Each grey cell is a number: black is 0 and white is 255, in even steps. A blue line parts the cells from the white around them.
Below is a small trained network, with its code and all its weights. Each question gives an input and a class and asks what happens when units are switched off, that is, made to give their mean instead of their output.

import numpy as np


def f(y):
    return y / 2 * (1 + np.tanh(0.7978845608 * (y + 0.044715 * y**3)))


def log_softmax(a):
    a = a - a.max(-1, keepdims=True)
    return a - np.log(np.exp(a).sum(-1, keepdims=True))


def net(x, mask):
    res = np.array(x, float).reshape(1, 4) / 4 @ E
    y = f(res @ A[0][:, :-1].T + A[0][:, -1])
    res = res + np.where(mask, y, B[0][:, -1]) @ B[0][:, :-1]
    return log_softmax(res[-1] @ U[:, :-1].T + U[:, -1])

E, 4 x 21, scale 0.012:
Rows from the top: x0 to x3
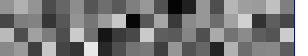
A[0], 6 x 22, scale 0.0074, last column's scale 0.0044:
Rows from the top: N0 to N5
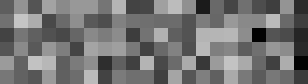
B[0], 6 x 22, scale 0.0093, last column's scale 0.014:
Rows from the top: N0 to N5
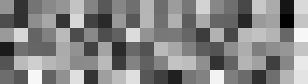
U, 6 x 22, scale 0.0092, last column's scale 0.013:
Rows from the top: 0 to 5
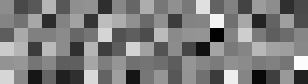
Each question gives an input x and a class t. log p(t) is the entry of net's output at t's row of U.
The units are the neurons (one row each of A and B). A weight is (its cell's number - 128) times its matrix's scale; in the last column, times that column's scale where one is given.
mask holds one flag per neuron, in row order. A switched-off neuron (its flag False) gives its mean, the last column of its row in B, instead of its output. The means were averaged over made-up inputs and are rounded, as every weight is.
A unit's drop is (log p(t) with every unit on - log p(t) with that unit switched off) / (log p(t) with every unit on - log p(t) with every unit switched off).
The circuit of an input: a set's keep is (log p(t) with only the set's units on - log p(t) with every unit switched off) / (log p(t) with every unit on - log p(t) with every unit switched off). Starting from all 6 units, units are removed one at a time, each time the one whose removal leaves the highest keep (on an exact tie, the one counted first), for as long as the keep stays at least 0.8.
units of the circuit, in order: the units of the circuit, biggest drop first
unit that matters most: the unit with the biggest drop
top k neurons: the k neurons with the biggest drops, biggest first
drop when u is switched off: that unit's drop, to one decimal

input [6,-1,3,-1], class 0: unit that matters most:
N1
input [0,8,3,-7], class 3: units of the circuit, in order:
(N2, N5)
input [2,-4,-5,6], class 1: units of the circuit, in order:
(N5, N2)
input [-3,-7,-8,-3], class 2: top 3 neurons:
(N2, N5, N3)
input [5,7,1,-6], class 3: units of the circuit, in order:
(N2, N5)
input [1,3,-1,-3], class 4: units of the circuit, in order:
(N5, N4)
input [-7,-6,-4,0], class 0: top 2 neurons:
(N2, N0)
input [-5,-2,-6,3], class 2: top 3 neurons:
(N3, N1, N2)
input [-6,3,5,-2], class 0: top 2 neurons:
(N0, N3)
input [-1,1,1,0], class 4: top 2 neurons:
(N5, N2)
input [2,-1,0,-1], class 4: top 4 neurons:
(N2, N5, N0, N4)
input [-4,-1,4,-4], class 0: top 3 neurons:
(N5, N2, N3)
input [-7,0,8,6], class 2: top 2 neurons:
(N4, N1)
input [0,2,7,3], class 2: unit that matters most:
N4
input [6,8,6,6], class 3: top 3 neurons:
(N2, N0, N3)
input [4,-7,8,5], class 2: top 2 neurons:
(N4, N2)
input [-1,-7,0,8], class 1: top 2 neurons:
(N5, N2)
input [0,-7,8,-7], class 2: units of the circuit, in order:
(N4, N5)
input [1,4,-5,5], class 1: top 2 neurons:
(N5, N4)
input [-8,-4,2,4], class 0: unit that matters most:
N0
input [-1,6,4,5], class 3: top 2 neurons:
(N2, N3)
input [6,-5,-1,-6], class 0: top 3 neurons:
(N5, N2, N1)
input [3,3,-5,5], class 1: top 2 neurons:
(N5, N4)
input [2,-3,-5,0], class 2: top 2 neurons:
(N2, N5)
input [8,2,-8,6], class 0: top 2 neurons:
(N1, N4)
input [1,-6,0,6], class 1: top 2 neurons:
(N5, N2)
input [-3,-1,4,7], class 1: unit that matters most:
N5
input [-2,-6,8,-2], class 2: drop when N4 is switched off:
0.6
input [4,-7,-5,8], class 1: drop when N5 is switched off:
0.6
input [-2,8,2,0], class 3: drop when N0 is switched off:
0.0
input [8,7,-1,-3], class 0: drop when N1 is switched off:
1.5
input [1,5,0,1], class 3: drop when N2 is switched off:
0.4
